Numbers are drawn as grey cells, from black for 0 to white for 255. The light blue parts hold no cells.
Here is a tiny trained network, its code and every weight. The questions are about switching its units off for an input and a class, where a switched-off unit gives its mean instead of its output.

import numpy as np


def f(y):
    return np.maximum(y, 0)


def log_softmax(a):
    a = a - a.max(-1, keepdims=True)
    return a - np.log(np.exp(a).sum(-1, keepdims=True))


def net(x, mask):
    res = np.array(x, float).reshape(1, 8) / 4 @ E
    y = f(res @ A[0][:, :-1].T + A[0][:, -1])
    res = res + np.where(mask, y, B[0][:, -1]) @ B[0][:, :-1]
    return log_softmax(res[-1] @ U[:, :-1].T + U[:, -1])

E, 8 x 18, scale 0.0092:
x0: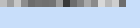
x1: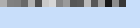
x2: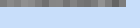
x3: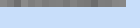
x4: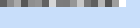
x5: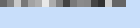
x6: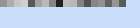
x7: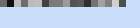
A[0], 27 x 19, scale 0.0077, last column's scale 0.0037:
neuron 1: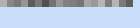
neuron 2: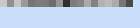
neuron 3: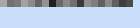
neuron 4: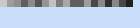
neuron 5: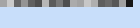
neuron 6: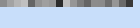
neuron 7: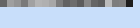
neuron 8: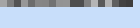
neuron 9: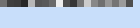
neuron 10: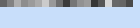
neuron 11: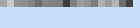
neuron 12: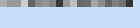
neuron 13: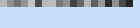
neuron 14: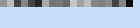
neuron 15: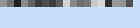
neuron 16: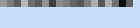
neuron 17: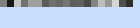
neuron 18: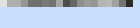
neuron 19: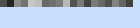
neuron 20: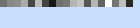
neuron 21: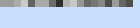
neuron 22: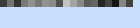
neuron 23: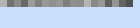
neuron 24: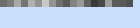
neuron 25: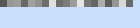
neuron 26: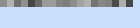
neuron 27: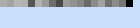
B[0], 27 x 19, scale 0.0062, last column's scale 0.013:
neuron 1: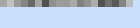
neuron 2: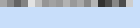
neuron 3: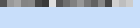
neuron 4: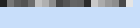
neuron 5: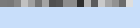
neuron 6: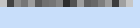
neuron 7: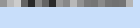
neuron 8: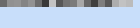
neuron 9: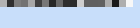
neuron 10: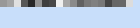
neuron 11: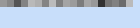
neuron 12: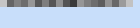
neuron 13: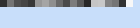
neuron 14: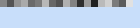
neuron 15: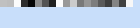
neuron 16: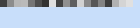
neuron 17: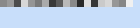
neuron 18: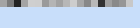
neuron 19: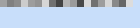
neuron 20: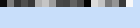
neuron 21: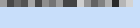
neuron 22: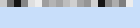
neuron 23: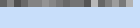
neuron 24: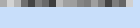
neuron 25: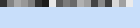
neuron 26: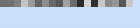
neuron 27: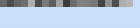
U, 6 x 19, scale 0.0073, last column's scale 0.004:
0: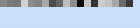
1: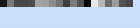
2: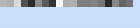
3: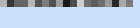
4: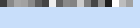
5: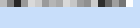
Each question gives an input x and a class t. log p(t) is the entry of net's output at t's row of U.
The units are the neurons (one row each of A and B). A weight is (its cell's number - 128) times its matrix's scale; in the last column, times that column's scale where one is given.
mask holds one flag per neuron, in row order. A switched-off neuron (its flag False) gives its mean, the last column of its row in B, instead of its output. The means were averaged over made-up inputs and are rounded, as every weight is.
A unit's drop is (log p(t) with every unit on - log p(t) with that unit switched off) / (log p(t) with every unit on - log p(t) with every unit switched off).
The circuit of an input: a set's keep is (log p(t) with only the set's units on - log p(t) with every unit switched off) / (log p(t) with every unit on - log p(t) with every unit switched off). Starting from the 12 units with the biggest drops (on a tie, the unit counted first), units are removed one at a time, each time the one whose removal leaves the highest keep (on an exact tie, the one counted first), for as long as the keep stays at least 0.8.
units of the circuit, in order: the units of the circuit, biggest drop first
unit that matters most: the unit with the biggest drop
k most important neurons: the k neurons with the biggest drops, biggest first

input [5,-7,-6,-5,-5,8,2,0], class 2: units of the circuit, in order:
neuron 10
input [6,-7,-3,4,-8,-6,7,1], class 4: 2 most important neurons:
neuron 16; neuron 3
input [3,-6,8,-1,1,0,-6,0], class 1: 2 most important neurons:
neuron 20; neuron 21
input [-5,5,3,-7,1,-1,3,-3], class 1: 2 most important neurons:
neuron 13; neuron 4
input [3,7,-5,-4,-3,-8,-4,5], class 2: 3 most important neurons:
neuron 15; neuron 20; neuron 1
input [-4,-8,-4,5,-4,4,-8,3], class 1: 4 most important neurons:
neuron 20; neuron 21; neuron 6; neuron 12
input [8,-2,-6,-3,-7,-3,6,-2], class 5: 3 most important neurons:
neuron 18; neuron 2; neuron 25
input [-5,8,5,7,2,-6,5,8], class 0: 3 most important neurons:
neuron 19; neuron 17; neuron 20
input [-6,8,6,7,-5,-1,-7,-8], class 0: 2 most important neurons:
neuron 14; neuron 5
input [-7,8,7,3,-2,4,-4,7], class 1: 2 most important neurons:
neuron 13; neuron 4
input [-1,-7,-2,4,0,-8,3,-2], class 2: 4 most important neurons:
neuron 15; neuron 13; neuron 4; neuron 1
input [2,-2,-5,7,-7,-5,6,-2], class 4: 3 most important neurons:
neuron 16; neuron 3; neuron 9
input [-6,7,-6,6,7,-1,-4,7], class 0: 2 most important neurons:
neuron 19; neuron 20
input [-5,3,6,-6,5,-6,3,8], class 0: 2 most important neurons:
neuron 19; neuron 17
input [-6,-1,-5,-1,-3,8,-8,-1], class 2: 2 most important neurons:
neuron 10; neuron 24
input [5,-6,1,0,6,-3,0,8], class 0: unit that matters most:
neuron 17
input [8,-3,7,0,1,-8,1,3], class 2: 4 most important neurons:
neuron 15; neuron 22; neuron 19; neuron 1
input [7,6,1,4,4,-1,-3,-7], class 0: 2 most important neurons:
neuron 14; neuron 26
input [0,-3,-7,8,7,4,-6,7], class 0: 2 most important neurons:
neuron 17; neuron 19
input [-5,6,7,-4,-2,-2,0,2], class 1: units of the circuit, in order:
neuron 13
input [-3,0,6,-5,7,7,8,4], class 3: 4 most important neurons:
neuron 21; neuron 6; neuron 15; neuron 27
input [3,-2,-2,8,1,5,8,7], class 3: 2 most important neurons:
neuron 21; neuron 6
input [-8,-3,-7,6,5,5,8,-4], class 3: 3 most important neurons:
neuron 21; neuron 6; neuron 12
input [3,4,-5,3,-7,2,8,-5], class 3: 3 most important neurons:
neuron 21; neuron 6; neuron 12
